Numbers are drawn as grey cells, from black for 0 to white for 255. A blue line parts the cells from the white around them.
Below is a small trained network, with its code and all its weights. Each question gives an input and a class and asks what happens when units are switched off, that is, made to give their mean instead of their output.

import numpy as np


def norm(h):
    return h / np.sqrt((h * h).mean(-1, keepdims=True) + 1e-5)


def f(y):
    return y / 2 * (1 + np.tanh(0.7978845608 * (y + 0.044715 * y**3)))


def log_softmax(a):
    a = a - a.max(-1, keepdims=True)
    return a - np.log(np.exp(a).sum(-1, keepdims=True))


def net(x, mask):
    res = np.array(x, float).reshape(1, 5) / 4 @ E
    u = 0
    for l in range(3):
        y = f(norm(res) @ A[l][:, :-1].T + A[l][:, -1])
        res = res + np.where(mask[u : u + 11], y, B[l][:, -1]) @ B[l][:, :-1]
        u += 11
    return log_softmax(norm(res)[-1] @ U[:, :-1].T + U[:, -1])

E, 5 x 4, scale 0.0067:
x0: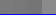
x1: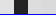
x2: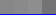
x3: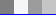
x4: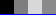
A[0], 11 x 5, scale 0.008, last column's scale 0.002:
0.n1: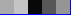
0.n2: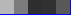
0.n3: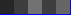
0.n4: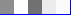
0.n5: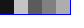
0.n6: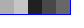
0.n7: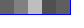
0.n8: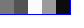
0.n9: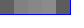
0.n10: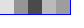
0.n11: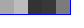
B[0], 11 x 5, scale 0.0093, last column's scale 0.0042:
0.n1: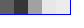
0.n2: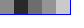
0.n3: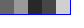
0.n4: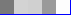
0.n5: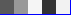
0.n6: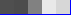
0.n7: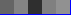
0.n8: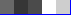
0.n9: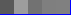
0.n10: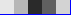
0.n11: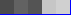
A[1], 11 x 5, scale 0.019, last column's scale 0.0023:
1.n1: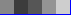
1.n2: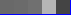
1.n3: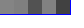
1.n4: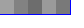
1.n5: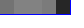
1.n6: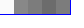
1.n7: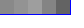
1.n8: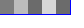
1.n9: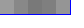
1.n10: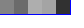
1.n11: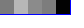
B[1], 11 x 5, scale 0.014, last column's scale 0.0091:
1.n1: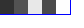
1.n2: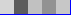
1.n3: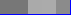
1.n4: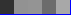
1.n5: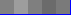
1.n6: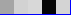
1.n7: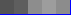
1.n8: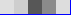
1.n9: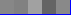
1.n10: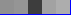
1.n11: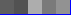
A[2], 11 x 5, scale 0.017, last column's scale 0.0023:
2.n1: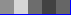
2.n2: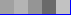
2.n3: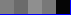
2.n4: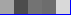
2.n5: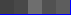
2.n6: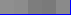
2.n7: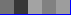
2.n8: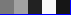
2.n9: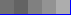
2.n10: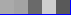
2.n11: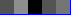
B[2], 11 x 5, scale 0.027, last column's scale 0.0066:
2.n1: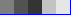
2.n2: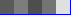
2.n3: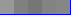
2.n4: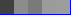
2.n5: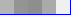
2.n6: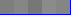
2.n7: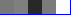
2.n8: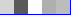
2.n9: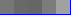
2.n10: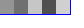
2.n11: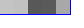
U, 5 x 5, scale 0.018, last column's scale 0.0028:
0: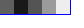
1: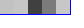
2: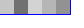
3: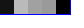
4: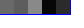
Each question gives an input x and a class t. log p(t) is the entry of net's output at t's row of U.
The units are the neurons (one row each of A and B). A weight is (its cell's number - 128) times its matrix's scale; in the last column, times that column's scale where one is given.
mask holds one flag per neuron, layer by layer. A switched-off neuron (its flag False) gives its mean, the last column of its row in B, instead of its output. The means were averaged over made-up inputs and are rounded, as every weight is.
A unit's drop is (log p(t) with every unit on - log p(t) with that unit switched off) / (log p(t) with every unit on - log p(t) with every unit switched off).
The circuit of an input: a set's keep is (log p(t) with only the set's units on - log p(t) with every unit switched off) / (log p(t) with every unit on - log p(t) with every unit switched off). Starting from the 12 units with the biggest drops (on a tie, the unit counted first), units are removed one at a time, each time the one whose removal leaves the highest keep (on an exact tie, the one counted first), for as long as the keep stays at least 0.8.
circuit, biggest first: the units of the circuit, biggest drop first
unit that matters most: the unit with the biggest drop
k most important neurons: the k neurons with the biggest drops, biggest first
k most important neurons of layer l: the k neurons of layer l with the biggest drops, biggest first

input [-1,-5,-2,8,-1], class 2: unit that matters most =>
1.n1
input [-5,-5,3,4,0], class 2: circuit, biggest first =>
[1.n6, 1.n1, 2.n8]
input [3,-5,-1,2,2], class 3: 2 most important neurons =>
[0.n5, 2.n8]
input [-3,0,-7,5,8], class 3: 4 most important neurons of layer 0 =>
[0.n5, 0.n1, 0.n6, 0.n11]
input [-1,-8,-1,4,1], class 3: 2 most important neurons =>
[0.n5, 0.n8]
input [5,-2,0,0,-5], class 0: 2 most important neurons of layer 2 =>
[2.n7, 2.n5]
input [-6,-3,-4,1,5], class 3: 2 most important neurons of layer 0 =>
[0.n5, 0.n10]
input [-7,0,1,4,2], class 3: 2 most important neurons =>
[0.n5, 0.n1]
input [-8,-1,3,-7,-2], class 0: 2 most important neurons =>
[1.n6, 2.n7]
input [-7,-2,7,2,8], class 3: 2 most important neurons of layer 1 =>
[1.n8, 1.n1]
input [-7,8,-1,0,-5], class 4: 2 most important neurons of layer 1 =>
[1.n6, 1.n8]
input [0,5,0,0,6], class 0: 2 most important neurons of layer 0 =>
[0.n4, 0.n8]
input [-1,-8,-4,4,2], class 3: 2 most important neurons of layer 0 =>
[0.n5, 0.n10]
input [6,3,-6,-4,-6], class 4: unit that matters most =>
1.n6
